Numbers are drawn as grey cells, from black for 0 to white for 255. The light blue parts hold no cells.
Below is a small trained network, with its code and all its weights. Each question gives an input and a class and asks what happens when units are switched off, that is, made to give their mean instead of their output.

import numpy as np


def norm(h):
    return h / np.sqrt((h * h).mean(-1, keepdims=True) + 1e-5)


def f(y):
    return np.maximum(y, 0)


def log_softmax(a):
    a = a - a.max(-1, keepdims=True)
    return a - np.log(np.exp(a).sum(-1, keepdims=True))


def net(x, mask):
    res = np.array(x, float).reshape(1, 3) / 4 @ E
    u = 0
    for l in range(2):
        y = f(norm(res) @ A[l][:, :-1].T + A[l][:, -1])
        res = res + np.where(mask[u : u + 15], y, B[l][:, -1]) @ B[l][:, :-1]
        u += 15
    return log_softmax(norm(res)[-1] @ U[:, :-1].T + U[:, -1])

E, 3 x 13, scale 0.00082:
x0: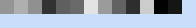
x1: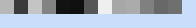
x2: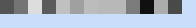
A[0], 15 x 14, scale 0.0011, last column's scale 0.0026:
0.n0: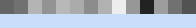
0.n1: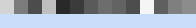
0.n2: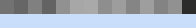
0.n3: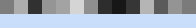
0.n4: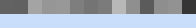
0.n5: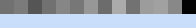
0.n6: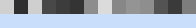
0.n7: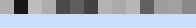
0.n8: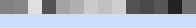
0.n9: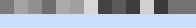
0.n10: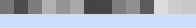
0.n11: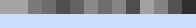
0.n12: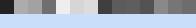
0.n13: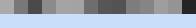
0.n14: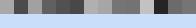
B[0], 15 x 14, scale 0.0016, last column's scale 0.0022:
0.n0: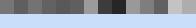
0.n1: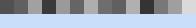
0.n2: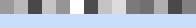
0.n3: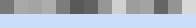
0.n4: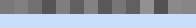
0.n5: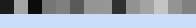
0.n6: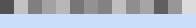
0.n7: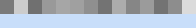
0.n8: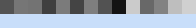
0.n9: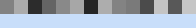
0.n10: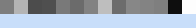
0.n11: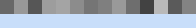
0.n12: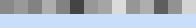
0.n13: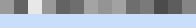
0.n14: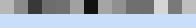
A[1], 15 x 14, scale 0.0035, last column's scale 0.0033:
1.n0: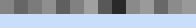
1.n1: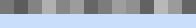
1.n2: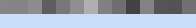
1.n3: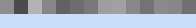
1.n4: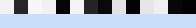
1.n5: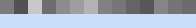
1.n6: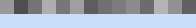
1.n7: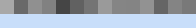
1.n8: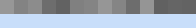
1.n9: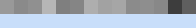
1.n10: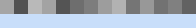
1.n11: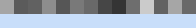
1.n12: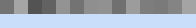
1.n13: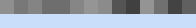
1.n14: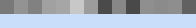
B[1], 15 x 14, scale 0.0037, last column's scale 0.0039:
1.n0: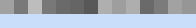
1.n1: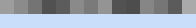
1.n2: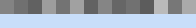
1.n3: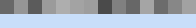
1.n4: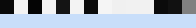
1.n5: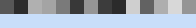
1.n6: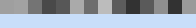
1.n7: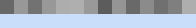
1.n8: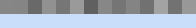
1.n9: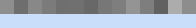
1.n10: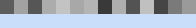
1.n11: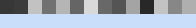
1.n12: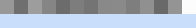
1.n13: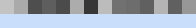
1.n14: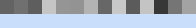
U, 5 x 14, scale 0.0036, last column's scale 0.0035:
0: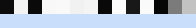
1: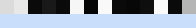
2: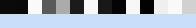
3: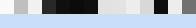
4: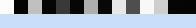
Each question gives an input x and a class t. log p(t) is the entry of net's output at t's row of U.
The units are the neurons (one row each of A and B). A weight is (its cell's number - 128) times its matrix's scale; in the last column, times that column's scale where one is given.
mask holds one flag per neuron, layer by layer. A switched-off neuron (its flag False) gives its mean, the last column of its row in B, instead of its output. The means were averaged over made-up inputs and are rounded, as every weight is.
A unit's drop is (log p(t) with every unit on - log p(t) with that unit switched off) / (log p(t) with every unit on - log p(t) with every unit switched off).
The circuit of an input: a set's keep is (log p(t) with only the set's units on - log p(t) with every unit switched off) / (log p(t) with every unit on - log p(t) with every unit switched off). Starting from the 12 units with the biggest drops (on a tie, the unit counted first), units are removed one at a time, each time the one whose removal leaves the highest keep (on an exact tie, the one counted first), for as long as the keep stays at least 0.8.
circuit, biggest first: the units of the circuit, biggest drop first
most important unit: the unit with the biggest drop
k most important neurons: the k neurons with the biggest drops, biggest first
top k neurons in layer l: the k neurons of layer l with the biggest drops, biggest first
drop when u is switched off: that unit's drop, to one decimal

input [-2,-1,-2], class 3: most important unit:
0.n10
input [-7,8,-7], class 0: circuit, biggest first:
1.n10, 1.n7
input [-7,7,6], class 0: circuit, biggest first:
1.n3, 1.n10
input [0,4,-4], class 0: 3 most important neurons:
0.n8, 0.n0, 1.n7
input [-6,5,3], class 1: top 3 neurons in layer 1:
1.n1, 1.n6, 1.n14
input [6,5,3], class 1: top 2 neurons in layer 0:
0.n3, 0.n12
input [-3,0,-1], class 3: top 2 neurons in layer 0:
0.n10, 0.n14
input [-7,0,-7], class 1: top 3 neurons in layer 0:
0.n8, 0.n0, 0.n10
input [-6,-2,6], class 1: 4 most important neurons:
1.n1, 0.n1, 1.n11, 1.n6
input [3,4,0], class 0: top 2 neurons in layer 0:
0.n10, 0.n9
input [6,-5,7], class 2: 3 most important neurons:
1.n5, 0.n10, 0.n8
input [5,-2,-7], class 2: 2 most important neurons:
1.n11, 0.n10
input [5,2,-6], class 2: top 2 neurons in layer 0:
0.n10, 0.n1
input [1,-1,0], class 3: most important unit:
0.n9
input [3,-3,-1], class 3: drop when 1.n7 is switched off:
0.2
